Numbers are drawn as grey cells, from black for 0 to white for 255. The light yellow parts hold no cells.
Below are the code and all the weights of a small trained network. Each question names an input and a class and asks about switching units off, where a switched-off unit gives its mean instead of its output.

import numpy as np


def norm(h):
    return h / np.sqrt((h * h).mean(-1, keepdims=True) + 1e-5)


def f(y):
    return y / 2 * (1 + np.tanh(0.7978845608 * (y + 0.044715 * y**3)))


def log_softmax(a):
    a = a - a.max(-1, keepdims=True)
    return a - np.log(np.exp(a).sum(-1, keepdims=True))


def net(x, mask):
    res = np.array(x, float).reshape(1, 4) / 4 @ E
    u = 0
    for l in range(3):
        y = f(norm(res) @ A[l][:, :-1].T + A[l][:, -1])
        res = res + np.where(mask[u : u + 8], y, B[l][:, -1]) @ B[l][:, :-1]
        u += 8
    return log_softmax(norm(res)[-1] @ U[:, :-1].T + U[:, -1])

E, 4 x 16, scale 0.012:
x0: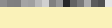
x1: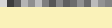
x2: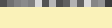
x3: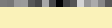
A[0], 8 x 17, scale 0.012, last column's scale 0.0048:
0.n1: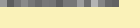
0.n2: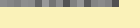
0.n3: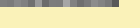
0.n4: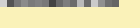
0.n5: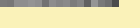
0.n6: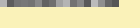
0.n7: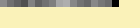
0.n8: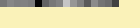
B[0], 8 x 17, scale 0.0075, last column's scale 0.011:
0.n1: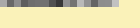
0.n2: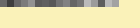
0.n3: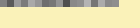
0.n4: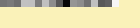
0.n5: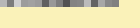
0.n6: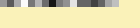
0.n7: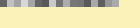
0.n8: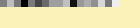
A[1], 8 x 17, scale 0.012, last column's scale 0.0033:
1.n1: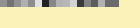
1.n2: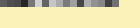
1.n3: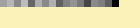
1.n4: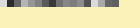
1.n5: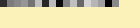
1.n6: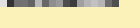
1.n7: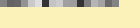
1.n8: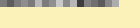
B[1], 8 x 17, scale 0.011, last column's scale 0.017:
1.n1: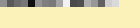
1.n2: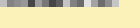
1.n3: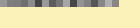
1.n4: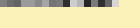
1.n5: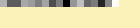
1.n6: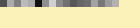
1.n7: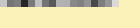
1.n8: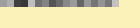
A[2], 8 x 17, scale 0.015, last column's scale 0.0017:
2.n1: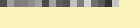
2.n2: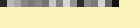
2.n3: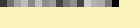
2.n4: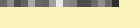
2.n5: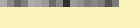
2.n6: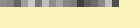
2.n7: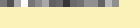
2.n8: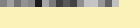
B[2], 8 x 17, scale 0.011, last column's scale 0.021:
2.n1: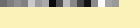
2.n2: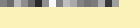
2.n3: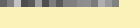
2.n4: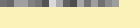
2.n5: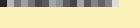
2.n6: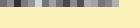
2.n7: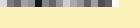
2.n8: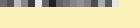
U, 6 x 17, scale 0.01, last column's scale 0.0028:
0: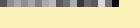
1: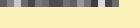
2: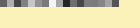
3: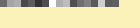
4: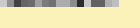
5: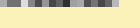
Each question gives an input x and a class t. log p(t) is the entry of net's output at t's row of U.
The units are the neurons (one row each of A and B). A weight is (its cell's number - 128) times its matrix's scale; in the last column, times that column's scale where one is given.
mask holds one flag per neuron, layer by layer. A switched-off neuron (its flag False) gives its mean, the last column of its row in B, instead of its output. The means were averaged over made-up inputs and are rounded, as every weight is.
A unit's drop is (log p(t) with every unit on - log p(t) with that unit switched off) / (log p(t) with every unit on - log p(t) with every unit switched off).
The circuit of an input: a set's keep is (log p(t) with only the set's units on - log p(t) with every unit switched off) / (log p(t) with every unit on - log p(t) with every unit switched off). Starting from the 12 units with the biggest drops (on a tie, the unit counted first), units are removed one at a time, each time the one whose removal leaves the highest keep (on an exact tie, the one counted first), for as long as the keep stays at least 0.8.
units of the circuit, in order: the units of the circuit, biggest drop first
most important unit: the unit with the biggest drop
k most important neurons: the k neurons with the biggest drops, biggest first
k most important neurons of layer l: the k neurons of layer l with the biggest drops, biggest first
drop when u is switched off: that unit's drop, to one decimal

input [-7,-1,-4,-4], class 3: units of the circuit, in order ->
0.n8
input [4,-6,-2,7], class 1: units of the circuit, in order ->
1.n5, 2.n8
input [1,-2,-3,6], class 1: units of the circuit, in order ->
2.n8, 1.n5
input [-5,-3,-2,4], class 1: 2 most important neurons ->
2.n8, 0.n8
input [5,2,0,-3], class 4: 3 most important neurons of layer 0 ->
0.n4, 0.n1, 0.n8
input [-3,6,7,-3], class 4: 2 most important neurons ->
1.n1, 1.n7
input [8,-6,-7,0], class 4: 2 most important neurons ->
1.n5, 1.n4
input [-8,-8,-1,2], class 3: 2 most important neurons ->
0.n8, 0.n4
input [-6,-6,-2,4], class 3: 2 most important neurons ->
0.n8, 1.n5
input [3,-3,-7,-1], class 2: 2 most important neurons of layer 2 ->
2.n6, 2.n7
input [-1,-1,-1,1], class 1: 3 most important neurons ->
2.n8, 1.n7, 1.n1
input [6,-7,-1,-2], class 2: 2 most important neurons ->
0.n8, 1.n2
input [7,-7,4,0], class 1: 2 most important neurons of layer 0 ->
0.n4, 0.n6
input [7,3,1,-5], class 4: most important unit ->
0.n4
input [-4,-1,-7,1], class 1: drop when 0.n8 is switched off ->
1.4
